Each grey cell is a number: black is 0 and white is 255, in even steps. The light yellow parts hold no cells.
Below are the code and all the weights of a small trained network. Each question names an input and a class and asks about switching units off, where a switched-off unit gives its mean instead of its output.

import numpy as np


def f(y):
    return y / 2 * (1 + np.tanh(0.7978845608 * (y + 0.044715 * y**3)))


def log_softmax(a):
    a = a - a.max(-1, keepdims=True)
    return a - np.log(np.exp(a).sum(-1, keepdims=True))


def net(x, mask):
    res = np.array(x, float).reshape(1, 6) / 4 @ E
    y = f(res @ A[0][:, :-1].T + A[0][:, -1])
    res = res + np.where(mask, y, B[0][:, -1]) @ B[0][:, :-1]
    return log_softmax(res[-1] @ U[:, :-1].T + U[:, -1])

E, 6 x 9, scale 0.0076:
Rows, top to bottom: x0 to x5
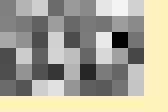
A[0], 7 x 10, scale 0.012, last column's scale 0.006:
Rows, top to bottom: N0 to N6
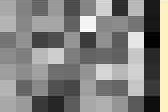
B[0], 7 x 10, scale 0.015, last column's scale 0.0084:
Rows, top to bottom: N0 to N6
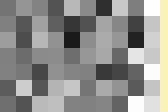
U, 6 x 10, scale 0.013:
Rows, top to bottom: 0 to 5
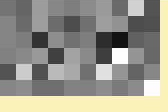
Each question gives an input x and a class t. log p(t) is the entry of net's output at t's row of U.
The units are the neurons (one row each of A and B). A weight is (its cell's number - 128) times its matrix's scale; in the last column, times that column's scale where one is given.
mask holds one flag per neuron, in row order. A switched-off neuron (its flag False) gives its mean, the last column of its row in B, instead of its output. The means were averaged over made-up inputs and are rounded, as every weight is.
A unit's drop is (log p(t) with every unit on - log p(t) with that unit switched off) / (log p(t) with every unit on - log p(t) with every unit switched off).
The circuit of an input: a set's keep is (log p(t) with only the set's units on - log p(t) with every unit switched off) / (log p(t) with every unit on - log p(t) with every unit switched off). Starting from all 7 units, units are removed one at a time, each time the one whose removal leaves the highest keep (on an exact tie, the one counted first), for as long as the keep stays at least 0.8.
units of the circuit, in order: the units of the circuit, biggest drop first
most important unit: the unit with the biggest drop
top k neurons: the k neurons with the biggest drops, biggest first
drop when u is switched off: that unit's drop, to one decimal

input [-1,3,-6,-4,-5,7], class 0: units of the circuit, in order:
[N3]
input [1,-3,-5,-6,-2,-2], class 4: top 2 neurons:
[N5 N0]
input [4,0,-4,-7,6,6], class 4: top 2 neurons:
[N5 N6]
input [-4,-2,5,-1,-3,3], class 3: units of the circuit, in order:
[N0 N4]
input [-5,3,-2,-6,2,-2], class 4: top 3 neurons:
[N5 N4 N0]
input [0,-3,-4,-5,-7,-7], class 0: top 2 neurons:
[N6 N2]
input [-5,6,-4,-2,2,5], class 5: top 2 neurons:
[N4 N0]
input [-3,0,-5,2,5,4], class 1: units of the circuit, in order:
[N0 N4 N6]
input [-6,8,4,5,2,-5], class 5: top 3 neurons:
[N4 N5 N6]
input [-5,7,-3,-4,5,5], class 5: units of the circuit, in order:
[N4 N6 N0]
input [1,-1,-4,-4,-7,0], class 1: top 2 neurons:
[N1 N0]
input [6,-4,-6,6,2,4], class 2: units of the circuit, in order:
[N4 N0]
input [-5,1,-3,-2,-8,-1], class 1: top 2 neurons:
[N1 N4]
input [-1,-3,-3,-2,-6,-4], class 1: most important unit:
N1
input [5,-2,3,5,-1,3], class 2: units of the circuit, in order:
[N4 N5]
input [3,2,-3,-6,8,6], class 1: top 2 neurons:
[N2 N6]
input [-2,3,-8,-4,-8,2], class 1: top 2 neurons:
[N1 N0]
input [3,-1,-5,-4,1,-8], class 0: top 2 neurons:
[N6 N0]
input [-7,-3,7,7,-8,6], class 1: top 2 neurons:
[N1 N4]
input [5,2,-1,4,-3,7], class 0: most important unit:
N3
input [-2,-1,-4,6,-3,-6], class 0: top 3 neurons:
[N6 N0 N5]
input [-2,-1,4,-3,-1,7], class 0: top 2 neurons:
[N3 N4]
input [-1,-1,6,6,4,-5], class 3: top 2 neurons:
[N0 N5]
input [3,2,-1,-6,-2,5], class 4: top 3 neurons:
[N5 N6 N0]
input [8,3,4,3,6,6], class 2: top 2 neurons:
[N4 N6]
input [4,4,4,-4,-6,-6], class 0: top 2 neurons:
[N6 N2]
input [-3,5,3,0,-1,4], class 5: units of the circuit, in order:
[N4]
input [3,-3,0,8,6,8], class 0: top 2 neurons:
[N3 N5]
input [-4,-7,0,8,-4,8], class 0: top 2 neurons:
[N3 N5]
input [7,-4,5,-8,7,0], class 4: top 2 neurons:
[N5 N1]
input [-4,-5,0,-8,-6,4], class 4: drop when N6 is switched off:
0.0
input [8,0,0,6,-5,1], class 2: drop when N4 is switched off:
0.8
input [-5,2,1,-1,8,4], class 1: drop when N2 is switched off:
0.6
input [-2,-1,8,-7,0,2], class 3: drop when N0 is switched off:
1.1
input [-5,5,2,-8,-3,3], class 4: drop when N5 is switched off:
0.7
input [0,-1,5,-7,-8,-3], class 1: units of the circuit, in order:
[N1]
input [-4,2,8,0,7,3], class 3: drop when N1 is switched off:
0.1
